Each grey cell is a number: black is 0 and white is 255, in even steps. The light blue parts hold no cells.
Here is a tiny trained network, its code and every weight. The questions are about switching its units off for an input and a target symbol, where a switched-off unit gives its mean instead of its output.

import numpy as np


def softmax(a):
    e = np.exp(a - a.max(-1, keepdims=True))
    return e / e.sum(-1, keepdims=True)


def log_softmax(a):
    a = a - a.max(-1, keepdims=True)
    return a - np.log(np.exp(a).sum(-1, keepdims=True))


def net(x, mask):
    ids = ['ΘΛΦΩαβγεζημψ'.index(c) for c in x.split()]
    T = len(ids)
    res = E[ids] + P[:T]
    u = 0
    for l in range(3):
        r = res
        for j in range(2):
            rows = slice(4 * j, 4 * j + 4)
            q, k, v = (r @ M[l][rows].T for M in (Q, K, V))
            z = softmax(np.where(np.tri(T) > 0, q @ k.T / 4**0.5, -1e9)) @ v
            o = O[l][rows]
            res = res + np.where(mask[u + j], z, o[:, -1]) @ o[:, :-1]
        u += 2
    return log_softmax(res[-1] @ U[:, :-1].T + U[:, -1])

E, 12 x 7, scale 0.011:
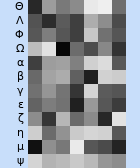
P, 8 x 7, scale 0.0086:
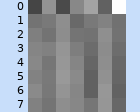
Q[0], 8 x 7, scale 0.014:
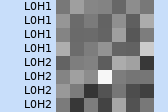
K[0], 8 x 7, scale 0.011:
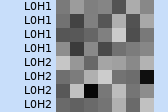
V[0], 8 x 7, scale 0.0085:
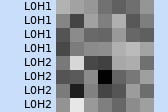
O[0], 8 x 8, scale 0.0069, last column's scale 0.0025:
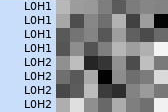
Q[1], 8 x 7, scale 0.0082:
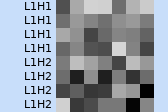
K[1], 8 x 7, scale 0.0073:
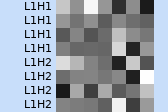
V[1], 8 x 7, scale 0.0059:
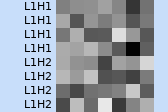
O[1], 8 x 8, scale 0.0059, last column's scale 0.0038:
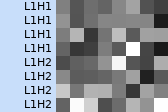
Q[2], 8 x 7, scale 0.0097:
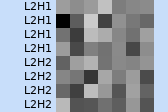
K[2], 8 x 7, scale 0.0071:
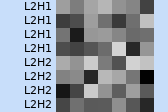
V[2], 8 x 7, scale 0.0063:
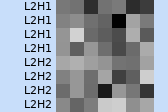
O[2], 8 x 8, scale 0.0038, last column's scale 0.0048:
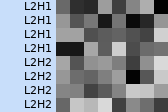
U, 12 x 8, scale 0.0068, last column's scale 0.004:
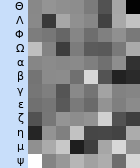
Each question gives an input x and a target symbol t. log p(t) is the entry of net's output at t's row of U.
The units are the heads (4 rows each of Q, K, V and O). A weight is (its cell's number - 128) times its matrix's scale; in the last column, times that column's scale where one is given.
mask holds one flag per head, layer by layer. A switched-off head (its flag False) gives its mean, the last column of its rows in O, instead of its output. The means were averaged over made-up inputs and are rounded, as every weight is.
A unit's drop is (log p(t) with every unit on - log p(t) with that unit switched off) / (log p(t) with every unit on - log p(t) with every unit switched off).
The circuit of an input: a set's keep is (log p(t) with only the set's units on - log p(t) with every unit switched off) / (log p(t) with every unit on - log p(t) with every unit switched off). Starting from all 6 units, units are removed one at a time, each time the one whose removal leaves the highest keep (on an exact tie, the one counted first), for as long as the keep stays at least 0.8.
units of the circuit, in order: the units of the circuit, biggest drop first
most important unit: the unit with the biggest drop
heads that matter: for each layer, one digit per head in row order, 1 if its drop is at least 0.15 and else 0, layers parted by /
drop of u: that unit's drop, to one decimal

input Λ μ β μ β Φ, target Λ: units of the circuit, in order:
L0H2, L1H2, L2H1, L0H1
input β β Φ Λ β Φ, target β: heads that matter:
10 / 00 / 00
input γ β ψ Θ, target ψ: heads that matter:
01 / 00 / 10
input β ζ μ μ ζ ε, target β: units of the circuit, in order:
L0H2, L0H1, L1H2
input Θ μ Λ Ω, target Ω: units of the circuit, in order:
L0H2, L2H1
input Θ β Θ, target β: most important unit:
L0H1
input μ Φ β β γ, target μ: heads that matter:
01 / 01 / 00
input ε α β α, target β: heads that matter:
10 / 10 / 10
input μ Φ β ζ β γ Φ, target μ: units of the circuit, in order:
L1H2, L0H2
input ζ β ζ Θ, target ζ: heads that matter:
11 / 11 / 01
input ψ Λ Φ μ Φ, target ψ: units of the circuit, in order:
L0H2, L2H1
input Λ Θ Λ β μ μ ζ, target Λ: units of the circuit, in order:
L0H2, L1H2, L0H1
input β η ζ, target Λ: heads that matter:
10 / 00 / 10
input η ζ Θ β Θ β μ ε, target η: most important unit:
L2H2
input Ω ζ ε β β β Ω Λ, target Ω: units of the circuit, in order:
L0H2, L2H1, L1H1
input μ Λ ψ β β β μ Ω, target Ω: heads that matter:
01 / 00 / 10
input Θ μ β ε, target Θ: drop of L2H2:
0.1
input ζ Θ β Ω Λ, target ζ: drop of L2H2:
0.4
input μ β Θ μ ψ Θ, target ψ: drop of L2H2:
0.1
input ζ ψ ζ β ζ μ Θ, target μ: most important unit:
L1H2
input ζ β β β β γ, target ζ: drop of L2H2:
0.3
